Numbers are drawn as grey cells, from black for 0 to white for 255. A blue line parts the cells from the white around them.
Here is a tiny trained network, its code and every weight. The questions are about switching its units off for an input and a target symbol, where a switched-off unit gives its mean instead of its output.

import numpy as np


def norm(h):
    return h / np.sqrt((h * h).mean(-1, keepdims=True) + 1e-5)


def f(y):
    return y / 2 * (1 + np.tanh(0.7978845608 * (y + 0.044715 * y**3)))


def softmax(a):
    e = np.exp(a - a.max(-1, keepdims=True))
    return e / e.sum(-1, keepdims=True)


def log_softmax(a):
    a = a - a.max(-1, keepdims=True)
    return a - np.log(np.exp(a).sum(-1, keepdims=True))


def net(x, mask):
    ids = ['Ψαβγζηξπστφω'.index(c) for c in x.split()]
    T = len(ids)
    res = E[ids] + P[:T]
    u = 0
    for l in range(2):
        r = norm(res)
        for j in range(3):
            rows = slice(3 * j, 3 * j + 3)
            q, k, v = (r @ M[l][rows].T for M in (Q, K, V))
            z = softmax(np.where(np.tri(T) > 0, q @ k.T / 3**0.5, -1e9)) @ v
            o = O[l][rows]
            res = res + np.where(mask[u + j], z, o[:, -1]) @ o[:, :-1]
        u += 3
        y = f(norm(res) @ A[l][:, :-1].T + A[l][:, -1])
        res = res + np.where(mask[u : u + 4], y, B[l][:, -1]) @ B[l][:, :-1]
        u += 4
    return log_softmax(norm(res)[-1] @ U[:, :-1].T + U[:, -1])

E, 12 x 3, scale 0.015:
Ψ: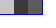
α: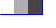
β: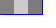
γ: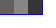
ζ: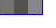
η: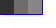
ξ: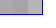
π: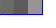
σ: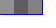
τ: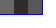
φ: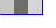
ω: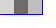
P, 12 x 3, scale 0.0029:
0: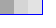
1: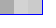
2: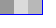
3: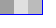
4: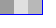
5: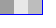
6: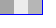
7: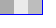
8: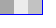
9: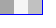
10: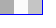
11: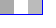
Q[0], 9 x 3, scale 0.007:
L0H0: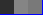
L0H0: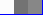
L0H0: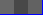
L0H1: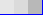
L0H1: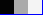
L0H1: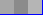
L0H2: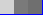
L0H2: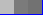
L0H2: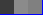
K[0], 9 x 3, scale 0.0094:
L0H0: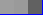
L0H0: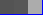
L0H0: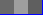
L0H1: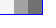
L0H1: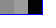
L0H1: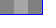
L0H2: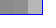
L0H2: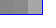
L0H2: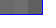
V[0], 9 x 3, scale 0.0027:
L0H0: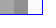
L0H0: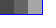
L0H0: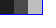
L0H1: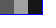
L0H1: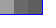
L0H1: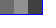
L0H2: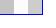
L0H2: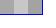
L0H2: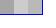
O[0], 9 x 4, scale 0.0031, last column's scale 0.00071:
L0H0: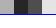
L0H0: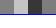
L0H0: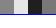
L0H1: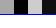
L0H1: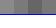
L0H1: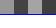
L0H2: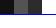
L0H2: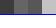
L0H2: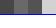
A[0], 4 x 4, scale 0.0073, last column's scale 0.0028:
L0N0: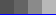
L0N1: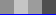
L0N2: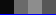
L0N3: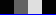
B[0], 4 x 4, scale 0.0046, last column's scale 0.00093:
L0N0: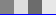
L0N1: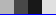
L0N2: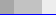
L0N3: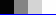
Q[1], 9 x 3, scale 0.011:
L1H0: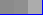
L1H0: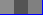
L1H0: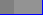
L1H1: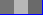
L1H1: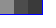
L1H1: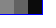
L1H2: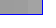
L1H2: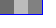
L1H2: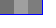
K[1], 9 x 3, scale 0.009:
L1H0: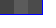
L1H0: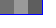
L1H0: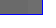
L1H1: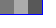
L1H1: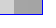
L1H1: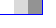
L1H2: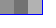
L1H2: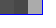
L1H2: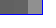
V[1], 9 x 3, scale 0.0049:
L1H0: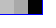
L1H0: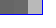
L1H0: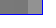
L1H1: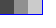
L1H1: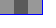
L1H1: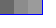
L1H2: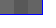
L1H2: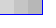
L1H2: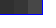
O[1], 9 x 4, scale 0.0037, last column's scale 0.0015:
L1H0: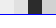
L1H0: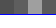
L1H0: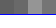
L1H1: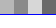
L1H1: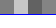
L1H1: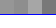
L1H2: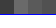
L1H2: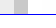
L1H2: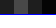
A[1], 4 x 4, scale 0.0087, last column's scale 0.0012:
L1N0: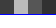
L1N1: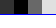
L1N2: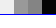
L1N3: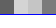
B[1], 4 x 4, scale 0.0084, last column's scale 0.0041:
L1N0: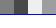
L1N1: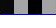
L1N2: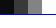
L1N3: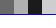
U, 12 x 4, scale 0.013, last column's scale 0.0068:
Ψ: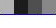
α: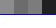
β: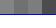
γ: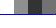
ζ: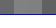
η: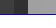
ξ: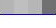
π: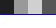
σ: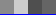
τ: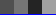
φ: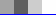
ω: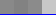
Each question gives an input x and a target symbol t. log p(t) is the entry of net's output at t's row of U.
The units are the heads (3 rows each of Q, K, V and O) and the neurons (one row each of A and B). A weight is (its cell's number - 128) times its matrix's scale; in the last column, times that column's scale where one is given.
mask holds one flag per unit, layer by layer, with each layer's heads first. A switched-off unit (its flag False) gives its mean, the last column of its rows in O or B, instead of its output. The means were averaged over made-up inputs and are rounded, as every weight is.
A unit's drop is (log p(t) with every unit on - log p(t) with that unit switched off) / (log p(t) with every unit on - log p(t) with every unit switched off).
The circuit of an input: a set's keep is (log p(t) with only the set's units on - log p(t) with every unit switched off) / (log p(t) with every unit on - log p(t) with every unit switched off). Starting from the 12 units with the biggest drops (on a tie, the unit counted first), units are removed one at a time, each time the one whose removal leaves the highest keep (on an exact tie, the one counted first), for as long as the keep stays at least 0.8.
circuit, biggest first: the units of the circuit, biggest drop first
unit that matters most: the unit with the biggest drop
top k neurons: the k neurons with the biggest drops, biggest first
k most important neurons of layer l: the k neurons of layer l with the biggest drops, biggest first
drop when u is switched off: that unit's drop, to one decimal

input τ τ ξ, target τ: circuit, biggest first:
[L1H2, L1N3]
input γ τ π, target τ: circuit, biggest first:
[L1H2]
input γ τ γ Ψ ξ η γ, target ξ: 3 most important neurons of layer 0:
[L0N3, L0N1, L0N2]
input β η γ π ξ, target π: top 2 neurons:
[L1N2, L0N1]
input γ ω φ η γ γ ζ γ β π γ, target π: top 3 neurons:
[L1N0, L1N3, L1N2]
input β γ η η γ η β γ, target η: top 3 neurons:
[L1N0, L1N3, L0N2]
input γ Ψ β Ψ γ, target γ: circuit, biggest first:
[L1N2, L0N3, L1N1, L1N3]
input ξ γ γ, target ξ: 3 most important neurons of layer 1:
[L1N2, L1N1, L1N0]
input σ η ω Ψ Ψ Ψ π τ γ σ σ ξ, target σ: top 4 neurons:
[L1N0, L1N3, L1N2, L0N2]
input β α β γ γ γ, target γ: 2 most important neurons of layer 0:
[L0N3, L0N2]
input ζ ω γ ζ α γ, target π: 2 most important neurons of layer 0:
[L0N1, L0N0]
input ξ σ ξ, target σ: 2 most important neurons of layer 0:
[L0N3, L0N2]
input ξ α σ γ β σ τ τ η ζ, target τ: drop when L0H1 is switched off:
0.1
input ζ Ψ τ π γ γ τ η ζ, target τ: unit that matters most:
L1H2
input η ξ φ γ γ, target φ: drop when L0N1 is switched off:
-0.1
